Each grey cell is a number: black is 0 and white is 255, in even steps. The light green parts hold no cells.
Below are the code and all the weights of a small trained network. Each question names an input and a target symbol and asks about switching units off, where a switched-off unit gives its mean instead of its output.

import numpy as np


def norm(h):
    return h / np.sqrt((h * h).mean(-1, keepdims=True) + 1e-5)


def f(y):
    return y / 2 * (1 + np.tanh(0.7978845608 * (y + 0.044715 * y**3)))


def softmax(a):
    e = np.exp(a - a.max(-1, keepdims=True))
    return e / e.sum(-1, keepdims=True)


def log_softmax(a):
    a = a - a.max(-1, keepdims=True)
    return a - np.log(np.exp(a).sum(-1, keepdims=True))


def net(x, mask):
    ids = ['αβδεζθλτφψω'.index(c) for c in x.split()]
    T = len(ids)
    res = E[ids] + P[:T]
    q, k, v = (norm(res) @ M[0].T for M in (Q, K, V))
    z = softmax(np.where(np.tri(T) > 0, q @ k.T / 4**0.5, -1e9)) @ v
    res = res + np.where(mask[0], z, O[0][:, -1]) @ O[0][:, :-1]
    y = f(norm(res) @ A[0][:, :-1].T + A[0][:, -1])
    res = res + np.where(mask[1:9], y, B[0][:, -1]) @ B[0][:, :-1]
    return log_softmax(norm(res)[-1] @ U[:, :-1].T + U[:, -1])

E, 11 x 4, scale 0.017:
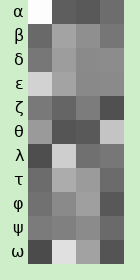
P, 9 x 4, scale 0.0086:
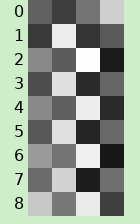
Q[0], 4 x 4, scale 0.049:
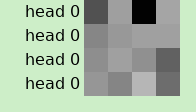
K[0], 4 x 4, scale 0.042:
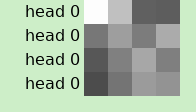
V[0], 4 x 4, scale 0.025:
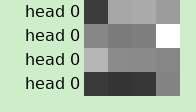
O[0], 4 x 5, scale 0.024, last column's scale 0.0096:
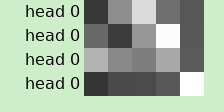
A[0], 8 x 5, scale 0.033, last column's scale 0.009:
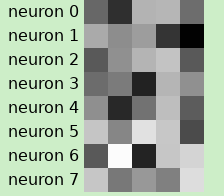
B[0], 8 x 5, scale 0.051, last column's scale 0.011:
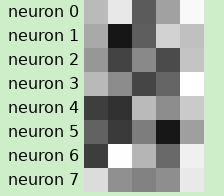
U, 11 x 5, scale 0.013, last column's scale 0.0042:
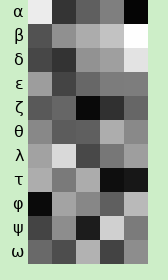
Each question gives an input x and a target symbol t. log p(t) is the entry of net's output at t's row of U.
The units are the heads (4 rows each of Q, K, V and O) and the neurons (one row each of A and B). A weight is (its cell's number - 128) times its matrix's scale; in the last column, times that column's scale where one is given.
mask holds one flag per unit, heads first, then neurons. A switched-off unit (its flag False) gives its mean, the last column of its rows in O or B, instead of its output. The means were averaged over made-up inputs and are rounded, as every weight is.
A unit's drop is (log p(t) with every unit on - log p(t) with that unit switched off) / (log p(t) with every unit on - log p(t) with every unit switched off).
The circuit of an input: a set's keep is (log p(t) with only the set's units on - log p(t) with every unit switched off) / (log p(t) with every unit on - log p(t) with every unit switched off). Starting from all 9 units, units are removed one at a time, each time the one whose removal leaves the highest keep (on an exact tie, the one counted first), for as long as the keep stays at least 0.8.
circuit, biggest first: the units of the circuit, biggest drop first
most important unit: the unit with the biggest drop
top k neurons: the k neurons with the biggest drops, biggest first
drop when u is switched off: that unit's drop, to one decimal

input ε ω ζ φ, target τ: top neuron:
[neuron 5]
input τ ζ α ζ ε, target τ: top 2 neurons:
[neuron 2; neuron 0]
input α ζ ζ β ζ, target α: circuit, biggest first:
[neuron 1; head 0]
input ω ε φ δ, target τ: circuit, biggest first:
[head 0; neuron 5]
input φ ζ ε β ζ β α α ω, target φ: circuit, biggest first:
[neuron 3; neuron 7]
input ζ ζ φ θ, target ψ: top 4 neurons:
[neuron 0; neuron 4; neuron 3; neuron 7]
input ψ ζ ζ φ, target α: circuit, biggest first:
[head 0; neuron 1]
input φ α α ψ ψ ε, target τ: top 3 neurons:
[neuron 5; neuron 7; neuron 0]
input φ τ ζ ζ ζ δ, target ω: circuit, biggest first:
[head 0; neuron 0]
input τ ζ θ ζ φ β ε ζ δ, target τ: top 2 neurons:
[neuron 2; neuron 0]
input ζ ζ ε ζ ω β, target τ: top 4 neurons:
[neuron 5; neuron 0; neuron 6; neuron 3]
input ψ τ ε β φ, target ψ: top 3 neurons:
[neuron 0; neuron 6; neuron 4]
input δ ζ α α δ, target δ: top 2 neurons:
[neuron 4; neuron 2]
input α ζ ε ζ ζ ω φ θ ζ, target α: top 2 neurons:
[neuron 1; neuron 0]
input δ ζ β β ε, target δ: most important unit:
neuron 4
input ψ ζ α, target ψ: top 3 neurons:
[neuron 0; neuron 4; neuron 6]
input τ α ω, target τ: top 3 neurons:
[neuron 2; neuron 0; neuron 6]
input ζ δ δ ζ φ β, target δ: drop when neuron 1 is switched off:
0.6
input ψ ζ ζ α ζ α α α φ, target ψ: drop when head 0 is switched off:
0.6
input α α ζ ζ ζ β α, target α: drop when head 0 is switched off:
0.2
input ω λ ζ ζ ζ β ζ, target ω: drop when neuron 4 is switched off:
0.0
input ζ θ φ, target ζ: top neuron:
[neuron 6]
